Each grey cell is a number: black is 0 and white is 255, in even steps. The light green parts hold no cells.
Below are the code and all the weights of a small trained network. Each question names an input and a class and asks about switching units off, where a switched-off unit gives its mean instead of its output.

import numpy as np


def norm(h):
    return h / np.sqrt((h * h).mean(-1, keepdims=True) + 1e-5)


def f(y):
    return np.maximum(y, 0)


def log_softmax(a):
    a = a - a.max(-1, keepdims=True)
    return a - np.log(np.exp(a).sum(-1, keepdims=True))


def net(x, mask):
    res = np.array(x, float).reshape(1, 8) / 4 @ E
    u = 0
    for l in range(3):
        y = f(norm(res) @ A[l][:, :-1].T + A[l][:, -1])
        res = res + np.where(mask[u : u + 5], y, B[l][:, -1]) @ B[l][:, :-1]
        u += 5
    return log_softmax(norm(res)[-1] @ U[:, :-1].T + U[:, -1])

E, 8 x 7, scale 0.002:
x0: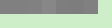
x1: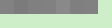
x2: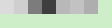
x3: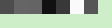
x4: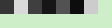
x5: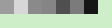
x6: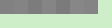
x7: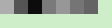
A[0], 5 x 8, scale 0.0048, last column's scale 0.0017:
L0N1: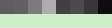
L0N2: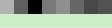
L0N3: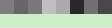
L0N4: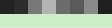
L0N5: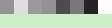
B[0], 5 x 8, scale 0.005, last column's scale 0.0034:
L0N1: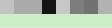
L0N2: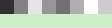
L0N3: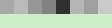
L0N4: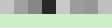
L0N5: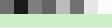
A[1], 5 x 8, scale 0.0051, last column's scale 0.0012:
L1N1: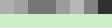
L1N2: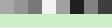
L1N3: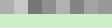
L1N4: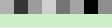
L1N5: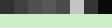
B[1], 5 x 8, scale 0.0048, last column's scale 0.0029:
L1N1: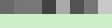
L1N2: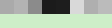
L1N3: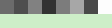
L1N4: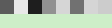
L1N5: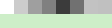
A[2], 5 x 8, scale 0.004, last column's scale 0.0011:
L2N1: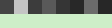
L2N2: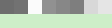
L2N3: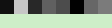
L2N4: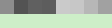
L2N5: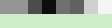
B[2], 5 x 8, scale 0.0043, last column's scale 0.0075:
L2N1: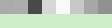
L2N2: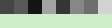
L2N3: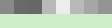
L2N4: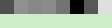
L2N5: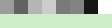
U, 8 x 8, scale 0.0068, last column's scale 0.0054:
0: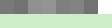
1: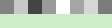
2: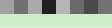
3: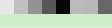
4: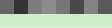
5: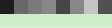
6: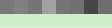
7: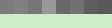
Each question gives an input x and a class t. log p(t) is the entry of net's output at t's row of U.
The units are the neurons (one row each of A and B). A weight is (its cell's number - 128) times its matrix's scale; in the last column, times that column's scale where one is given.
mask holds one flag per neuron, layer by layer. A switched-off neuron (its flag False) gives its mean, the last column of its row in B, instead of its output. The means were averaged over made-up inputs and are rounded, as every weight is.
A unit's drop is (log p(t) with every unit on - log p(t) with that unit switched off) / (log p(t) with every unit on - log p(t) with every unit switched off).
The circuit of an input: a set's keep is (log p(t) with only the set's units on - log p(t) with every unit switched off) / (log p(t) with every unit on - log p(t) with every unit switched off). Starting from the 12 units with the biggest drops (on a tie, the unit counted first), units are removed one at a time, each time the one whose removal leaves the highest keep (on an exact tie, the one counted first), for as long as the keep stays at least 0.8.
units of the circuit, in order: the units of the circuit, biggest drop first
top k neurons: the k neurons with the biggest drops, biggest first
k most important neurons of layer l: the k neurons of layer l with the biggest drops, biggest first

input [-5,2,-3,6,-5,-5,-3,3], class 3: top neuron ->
(L1N5)
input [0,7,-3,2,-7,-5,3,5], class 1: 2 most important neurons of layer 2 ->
(L2N5; L2N2)
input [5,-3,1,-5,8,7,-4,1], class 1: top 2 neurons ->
(L2N1; L2N3)
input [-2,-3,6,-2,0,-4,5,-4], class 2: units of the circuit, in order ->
(L0N2; L1N3)
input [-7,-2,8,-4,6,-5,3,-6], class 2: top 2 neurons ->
(L1N3; L0N2)
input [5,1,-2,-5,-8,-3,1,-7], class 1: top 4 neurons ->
(L1N4; L2N5; L0N2; L0N5)
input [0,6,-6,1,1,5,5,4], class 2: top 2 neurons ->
(L0N1; L0N4)
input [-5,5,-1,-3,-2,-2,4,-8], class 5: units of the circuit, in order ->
(L2N5; L2N2)
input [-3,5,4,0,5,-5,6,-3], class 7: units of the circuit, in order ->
(L2N5; L0N5; L0N2)
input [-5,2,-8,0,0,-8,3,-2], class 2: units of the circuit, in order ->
(L0N4; L0N5)
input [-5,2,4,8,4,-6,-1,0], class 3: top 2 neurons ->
(L1N5; L0N5)
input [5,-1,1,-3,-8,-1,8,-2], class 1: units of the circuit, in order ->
(L1N4; L2N5)
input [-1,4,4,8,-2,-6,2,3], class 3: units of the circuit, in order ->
(L1N5; L0N5)
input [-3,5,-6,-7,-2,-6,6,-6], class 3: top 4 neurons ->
(L1N2; L0N5; L0N3; L0N2)
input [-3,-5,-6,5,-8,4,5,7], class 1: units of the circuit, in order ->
(L1N4)
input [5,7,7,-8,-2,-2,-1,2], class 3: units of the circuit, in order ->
(L1N2; L0N5)
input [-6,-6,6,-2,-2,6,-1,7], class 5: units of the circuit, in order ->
(L0N2; L0N5; L0N4; L2N2)
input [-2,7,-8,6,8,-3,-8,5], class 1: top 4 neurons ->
(L2N1; L2N3; L0N5; L1N3)
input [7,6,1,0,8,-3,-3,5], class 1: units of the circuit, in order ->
(L2N1; L2N3)
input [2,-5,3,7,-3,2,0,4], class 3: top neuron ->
(L1N5)
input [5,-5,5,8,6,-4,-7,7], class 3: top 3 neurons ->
(L1N5; L0N5; L1N4)
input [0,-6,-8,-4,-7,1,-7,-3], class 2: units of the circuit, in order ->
(L0N1; L0N4)
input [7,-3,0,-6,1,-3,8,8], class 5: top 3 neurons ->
(L0N2; L1N5; L2N2)
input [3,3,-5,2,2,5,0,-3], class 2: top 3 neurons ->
(L0N1; L0N2; L0N4)
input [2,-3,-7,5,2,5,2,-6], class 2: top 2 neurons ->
(L0N1; L0N2)
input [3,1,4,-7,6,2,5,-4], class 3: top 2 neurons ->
(L1N2; L2N4)
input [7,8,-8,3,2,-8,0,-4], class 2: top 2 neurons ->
(L0N4; L0N2)
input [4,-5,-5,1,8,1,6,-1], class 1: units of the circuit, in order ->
(L2N1; L2N3)
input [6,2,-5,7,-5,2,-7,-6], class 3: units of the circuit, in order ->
(L1N5)
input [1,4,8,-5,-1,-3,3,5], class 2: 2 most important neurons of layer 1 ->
(L1N3; L1N2)
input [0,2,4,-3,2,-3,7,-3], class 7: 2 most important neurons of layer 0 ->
(L0N4; L0N1)
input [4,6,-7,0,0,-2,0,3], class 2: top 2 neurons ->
(L0N4; L0N1)
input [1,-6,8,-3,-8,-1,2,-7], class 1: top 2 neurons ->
(L2N5; L1N4)
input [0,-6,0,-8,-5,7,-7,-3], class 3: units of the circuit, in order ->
(L1N2)
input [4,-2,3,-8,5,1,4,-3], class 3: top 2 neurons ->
(L1N2; L2N4)
